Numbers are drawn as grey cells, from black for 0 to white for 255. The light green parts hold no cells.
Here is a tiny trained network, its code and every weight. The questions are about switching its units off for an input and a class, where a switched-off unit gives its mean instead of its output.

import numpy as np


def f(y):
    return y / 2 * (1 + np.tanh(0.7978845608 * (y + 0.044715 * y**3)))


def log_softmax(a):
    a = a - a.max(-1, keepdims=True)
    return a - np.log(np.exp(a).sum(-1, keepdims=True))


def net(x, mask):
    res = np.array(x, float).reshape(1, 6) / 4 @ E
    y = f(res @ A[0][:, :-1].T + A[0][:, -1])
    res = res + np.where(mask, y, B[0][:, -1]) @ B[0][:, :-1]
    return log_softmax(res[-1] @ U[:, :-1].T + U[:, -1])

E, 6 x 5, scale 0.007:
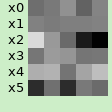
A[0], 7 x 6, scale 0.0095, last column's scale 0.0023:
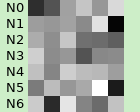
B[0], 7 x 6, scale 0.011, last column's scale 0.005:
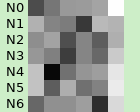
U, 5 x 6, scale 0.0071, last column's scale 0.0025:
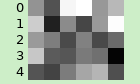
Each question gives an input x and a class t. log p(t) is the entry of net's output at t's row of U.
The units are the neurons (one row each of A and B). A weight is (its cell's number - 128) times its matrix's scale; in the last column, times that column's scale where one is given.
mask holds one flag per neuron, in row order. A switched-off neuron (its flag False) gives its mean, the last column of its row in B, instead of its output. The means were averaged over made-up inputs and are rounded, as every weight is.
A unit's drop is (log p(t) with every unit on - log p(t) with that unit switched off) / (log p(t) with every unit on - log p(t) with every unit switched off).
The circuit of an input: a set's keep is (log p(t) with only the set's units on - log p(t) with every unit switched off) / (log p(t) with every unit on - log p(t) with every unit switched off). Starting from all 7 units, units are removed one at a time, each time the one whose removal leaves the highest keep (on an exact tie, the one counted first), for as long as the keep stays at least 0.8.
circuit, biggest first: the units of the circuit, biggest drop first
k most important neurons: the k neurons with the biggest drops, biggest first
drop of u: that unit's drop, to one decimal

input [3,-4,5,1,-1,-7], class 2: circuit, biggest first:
[N6; N2; N3]
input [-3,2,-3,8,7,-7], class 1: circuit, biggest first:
[N1; N4]
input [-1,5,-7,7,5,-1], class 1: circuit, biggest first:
[N1; N5]
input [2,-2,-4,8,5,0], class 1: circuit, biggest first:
[N1; N5]
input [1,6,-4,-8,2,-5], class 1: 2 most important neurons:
[N1; N4]
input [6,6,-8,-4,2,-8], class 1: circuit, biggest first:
[N1]
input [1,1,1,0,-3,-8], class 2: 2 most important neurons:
[N6; N2]
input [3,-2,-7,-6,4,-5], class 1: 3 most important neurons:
[N1; N4; N5]
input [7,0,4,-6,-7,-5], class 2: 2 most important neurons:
[N6; N4]
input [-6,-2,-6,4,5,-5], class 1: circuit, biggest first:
[N1; N4]
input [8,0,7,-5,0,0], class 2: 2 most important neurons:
[N4; N5]
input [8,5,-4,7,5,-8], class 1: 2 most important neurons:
[N1; N4]
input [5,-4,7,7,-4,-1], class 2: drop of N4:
0.2
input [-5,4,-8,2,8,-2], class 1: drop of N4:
0.2
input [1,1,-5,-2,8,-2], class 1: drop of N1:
0.4
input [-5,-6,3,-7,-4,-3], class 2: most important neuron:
[N4]
